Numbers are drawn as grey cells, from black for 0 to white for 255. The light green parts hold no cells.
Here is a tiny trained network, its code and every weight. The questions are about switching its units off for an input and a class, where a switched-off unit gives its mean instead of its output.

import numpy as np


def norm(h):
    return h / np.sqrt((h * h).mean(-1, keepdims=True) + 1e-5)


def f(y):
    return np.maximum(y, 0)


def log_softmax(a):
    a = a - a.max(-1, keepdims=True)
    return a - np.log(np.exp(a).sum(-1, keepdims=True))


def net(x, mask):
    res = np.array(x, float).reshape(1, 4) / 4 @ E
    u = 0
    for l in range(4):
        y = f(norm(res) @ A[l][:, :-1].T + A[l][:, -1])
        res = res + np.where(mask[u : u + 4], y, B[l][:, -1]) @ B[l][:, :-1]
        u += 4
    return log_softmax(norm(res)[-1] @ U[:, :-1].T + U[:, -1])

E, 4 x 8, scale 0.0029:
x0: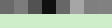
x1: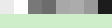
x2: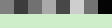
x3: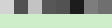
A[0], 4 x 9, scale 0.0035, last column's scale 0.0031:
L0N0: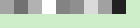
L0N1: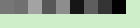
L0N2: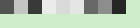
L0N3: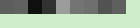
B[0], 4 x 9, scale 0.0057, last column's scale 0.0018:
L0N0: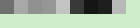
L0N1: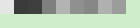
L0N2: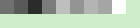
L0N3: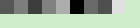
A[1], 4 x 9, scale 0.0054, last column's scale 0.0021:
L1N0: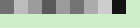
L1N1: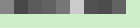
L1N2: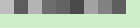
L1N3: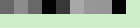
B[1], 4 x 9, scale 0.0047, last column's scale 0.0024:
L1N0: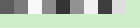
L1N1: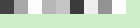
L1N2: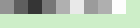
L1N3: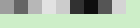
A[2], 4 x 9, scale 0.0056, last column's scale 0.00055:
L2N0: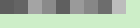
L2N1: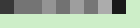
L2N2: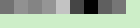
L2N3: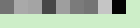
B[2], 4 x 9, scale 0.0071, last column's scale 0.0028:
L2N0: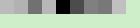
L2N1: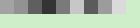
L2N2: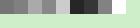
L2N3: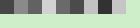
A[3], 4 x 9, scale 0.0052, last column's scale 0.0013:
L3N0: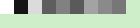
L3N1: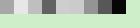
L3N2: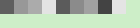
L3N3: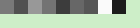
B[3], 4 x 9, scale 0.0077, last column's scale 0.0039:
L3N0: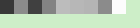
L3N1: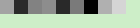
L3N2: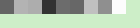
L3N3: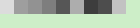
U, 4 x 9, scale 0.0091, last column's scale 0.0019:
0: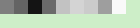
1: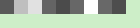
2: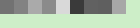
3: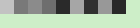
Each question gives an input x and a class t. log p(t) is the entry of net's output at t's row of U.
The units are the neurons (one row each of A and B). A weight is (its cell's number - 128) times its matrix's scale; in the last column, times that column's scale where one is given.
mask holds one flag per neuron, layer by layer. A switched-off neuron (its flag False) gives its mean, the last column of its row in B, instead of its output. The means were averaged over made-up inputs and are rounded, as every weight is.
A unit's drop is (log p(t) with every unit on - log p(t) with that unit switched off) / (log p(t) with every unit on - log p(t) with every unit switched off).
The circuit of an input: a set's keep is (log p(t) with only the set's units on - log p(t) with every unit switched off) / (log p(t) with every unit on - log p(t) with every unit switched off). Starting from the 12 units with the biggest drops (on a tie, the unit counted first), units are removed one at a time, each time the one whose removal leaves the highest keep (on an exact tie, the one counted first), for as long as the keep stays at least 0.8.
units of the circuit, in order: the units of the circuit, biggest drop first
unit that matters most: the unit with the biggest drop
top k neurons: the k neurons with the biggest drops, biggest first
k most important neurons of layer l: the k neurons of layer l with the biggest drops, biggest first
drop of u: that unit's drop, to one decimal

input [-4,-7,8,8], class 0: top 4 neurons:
[L3N0; L1N2; L1N0; L2N3]
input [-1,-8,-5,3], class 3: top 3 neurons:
[L3N3; L1N1; L2N1]
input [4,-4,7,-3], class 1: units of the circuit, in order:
[L1N1]
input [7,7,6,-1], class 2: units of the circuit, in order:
[L0N3; L2N1; L1N1; L3N1]
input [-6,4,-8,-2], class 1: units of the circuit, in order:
[L1N0; L2N2]
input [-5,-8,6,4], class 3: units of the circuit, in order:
[L3N3; L2N3; L2N0]
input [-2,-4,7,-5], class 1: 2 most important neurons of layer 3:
[L3N2; L3N0]
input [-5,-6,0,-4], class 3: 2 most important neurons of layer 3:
[L3N3; L3N0]
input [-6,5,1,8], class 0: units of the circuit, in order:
[L3N0; L1N2]
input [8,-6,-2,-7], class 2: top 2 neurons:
[L1N3; L1N2]
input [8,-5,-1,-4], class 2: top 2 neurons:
[L1N3; L2N2]
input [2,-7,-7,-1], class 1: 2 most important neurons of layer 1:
[L1N0; L1N2]
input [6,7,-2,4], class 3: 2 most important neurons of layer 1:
[L1N1; L1N2]
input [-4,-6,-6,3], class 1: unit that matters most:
L2N3
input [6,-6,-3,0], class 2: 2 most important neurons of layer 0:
[L0N3; L0N2]
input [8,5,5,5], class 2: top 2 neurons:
[L1N3; L1N0]
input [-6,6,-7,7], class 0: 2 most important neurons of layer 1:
[L1N2; L1N1]
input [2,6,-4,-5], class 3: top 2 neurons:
[L3N1; L3N0]
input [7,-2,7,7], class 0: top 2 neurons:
[L3N0; L1N2]
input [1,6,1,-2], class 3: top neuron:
[L3N1]
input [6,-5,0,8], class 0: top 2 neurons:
[L3N0; L1N2]
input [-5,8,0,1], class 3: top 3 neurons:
[L3N1; L1N3; L0N3]
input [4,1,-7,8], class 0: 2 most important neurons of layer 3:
[L3N0; L3N2]
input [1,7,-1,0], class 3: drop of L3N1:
0.2
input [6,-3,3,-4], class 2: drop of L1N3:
0.1
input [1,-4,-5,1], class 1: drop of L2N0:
0.0
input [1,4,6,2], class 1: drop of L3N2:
0.1
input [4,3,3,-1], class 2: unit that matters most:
L1N0
